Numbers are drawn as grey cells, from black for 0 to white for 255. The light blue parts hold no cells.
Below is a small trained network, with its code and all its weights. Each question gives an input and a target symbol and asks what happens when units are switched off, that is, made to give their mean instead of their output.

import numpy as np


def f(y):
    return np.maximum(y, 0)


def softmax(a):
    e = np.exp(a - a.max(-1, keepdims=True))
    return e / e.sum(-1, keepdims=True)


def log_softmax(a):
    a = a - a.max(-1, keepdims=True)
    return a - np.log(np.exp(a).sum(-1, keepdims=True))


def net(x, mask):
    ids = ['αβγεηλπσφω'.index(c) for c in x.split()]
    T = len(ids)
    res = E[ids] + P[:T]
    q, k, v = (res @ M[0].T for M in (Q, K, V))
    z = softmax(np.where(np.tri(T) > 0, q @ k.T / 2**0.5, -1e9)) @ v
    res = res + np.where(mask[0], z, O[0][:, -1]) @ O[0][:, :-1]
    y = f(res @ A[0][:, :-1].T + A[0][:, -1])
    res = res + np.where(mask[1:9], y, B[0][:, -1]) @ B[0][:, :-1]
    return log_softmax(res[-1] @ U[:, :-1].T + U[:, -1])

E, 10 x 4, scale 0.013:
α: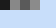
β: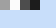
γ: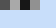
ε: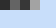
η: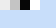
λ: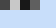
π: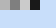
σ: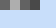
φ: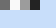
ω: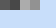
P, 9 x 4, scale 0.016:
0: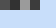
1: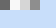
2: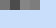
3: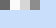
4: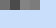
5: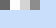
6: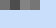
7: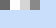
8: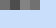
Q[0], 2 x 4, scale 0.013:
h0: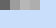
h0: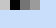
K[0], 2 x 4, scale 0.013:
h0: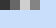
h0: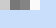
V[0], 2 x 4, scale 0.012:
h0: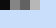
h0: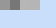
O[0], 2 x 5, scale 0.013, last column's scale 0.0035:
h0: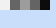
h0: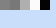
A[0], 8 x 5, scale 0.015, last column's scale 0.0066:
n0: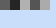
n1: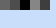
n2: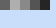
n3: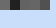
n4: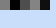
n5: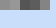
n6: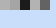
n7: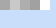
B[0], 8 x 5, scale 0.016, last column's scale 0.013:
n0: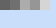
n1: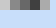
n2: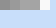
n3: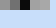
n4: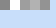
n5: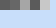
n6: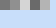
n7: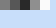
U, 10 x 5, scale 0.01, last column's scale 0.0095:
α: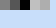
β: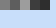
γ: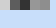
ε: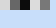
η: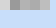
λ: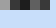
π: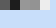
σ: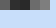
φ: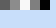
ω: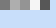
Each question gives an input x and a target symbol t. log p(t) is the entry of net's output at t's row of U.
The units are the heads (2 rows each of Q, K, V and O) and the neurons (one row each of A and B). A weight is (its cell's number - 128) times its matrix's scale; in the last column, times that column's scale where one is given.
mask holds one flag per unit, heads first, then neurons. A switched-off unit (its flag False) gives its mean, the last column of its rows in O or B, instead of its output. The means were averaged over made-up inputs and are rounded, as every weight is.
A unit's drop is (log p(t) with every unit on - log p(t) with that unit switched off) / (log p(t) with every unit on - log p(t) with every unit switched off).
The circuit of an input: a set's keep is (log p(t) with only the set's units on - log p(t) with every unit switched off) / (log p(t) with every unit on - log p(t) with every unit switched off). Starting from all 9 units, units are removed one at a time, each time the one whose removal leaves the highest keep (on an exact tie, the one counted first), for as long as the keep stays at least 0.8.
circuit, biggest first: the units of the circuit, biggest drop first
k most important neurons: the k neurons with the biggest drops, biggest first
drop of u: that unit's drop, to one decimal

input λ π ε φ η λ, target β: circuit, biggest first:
[h0; n5]
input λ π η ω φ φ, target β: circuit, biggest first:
[h0]
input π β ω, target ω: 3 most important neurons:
[n4; n7; n0]
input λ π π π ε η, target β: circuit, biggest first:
[n6; h0; n5; n7]
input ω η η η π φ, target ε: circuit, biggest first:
[n7; h0]
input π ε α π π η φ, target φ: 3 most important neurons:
[n7; n3; n2]
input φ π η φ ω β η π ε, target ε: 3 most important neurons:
[n3; n1; n4]
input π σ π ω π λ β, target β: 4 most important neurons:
[n7; n5; n1; n3]
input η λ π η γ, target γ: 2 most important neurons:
[n1; n2]
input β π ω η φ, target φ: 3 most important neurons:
[n7; n2; n5]
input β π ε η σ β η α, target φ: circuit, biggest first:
[h0; n7]
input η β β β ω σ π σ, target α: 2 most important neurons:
[n7; n6]
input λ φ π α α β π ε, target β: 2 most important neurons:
[n5; n3]
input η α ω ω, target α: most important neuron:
[n7]
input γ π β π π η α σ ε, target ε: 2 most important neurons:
[n3; n1]
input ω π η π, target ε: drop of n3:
0.0
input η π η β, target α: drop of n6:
0.2
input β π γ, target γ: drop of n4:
0.3
